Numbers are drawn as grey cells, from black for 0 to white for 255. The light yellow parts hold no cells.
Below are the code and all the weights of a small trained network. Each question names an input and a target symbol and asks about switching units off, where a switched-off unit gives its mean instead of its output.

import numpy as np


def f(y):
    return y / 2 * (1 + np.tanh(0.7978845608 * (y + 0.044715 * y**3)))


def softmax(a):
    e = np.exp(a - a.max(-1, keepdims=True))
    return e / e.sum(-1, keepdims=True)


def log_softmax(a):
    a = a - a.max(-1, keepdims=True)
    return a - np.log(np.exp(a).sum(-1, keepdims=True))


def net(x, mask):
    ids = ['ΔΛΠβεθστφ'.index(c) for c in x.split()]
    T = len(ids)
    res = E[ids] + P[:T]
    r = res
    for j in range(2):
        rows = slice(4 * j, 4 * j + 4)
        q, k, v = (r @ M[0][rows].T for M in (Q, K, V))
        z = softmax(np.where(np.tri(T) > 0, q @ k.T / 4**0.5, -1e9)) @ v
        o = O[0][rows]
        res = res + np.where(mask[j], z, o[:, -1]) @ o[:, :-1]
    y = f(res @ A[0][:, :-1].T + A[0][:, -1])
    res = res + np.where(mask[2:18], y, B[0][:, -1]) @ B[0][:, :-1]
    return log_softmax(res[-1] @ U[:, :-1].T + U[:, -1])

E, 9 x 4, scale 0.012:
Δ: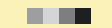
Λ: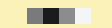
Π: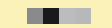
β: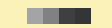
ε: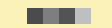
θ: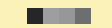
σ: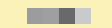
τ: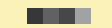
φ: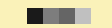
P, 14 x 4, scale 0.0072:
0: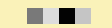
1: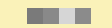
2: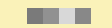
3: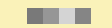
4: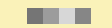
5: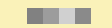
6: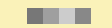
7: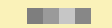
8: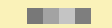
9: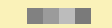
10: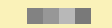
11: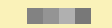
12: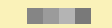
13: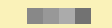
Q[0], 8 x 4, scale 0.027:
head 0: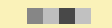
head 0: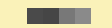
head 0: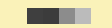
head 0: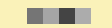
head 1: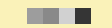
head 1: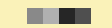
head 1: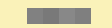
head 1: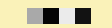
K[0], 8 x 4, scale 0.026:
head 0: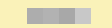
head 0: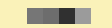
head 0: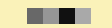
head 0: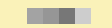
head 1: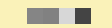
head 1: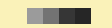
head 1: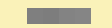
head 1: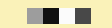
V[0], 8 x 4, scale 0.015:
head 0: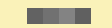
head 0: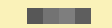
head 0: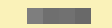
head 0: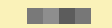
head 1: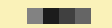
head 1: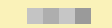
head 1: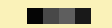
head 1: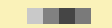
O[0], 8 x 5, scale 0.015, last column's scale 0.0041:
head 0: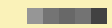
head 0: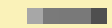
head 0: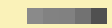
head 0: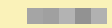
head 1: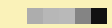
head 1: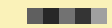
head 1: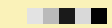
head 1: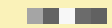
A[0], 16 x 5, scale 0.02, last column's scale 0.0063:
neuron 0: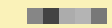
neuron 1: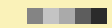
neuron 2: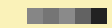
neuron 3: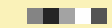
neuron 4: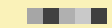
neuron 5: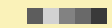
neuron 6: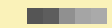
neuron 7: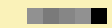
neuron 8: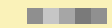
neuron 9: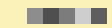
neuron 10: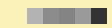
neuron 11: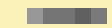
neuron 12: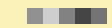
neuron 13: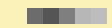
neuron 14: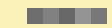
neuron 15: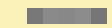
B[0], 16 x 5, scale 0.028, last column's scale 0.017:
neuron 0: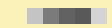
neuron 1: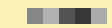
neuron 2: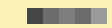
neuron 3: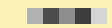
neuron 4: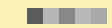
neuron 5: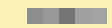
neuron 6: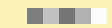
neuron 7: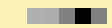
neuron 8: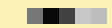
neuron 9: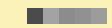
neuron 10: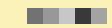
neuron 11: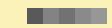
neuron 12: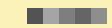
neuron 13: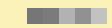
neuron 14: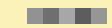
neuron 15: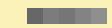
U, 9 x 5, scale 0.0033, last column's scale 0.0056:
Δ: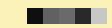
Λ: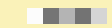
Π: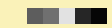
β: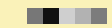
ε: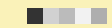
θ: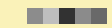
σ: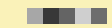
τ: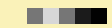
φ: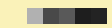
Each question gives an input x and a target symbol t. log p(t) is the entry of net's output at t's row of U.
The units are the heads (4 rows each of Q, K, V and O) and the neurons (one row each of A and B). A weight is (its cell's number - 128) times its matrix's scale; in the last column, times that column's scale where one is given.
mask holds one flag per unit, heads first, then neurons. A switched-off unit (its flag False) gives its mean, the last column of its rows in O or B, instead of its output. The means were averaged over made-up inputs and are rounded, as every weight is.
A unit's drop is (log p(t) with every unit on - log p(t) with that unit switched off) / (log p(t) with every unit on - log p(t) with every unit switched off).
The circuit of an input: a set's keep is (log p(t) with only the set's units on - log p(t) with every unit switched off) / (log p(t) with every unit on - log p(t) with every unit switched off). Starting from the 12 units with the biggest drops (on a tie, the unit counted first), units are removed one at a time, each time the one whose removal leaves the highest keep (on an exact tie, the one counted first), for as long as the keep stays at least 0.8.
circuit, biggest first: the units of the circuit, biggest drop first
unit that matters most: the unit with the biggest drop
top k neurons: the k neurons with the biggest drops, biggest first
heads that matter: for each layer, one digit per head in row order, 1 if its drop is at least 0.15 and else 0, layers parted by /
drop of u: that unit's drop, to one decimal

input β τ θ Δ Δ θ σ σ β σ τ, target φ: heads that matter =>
01
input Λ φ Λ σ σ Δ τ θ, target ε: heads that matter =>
00
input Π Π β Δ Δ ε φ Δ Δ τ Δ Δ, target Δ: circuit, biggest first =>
[neuron 6; head 1; neuron 0]
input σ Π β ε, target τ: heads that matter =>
01
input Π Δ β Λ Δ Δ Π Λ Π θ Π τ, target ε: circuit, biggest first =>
[neuron 3]
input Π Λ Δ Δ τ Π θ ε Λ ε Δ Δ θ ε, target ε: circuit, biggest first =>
[neuron 0; head 1]
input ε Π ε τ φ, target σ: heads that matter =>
01
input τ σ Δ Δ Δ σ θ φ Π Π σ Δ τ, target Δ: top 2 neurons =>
[neuron 8; neuron 10]
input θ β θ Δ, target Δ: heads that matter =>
00
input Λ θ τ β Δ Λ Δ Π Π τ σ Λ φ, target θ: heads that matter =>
01
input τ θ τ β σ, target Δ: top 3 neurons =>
[neuron 8; neuron 10; neuron 1]
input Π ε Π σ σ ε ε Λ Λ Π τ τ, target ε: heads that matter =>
00
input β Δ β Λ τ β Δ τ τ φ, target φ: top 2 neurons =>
[neuron 8; neuron 1]
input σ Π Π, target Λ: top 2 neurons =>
[neuron 0; neuron 3]
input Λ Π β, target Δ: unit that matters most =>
neuron 6
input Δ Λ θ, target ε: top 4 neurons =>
[neuron 3; neuron 0; neuron 8; neuron 1]
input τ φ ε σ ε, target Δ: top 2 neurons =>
[neuron 8; neuron 10]
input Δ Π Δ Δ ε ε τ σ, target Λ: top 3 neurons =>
[neuron 3; neuron 0; neuron 8]
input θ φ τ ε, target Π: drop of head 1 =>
1.0
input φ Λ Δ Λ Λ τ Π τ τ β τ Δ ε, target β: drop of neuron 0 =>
0.1
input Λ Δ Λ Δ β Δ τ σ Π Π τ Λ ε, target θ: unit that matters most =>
head 1
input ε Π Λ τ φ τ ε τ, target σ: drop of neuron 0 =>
0.0
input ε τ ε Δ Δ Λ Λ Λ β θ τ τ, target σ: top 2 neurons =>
[neuron 8; neuron 10]
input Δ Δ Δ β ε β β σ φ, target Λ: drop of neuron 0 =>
0.4
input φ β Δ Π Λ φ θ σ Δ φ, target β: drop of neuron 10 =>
0.2
